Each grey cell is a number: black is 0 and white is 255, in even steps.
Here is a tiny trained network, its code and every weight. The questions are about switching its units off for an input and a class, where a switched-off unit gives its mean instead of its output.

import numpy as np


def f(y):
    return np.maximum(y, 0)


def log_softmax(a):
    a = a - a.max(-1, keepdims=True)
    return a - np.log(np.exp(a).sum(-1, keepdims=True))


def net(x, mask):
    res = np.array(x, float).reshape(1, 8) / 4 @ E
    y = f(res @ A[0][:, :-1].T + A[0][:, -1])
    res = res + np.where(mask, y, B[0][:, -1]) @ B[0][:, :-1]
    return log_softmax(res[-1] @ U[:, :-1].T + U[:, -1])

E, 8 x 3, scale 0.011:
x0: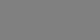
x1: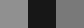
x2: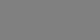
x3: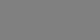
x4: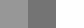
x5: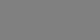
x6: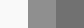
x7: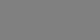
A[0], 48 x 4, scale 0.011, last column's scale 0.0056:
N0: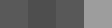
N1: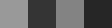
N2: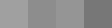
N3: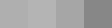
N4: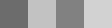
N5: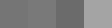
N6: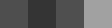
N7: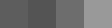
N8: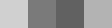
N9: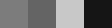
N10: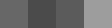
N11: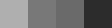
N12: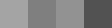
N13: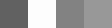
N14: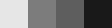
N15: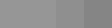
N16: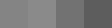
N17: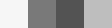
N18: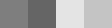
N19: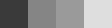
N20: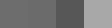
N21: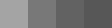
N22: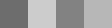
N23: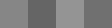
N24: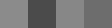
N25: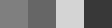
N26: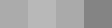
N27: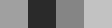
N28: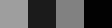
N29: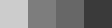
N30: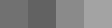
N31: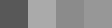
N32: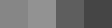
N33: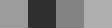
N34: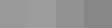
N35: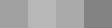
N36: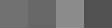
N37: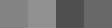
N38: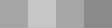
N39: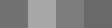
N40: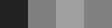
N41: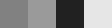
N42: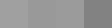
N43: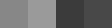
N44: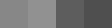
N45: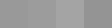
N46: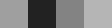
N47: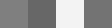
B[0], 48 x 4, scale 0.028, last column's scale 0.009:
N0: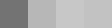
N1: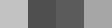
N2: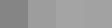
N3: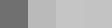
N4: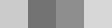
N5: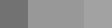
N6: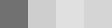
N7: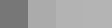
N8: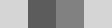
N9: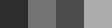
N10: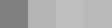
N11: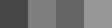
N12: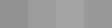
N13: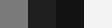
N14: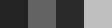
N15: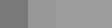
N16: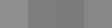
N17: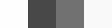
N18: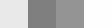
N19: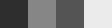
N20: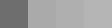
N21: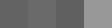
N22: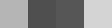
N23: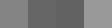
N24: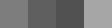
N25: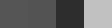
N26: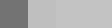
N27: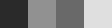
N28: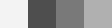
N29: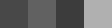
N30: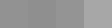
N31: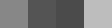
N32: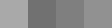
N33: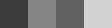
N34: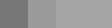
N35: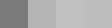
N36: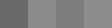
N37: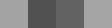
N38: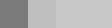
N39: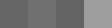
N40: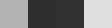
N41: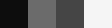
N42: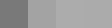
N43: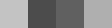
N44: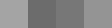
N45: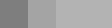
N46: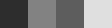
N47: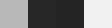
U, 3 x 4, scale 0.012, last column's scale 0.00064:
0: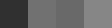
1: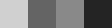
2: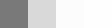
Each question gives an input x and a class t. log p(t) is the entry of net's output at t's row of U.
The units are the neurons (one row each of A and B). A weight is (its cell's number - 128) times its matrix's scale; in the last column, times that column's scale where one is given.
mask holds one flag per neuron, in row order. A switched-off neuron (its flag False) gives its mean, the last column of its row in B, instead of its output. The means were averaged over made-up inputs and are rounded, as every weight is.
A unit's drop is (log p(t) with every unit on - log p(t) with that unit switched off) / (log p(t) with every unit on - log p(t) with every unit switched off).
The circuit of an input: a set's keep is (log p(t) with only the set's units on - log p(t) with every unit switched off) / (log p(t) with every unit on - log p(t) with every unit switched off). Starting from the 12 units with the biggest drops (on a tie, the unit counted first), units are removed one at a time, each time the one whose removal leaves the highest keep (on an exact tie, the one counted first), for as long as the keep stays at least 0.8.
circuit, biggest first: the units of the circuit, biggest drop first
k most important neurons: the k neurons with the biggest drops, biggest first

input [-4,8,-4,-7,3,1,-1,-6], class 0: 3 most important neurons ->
[N46 N27 N33]
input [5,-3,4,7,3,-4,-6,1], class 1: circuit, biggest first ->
[N41]
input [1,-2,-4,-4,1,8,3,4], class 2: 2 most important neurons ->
[N47 N40]
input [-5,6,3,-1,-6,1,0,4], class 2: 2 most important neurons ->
[N6 N13]
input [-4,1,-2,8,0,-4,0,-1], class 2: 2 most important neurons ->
[N13 N47]
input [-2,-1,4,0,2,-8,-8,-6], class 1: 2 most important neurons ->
[N41 N40]
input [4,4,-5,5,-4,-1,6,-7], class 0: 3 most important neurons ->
[N14 N41 N18]
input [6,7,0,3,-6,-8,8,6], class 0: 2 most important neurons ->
[N14 N41]
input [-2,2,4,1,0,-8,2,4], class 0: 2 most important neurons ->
[N18 N4]
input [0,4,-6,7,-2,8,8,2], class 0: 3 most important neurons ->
[N14 N18 N29]
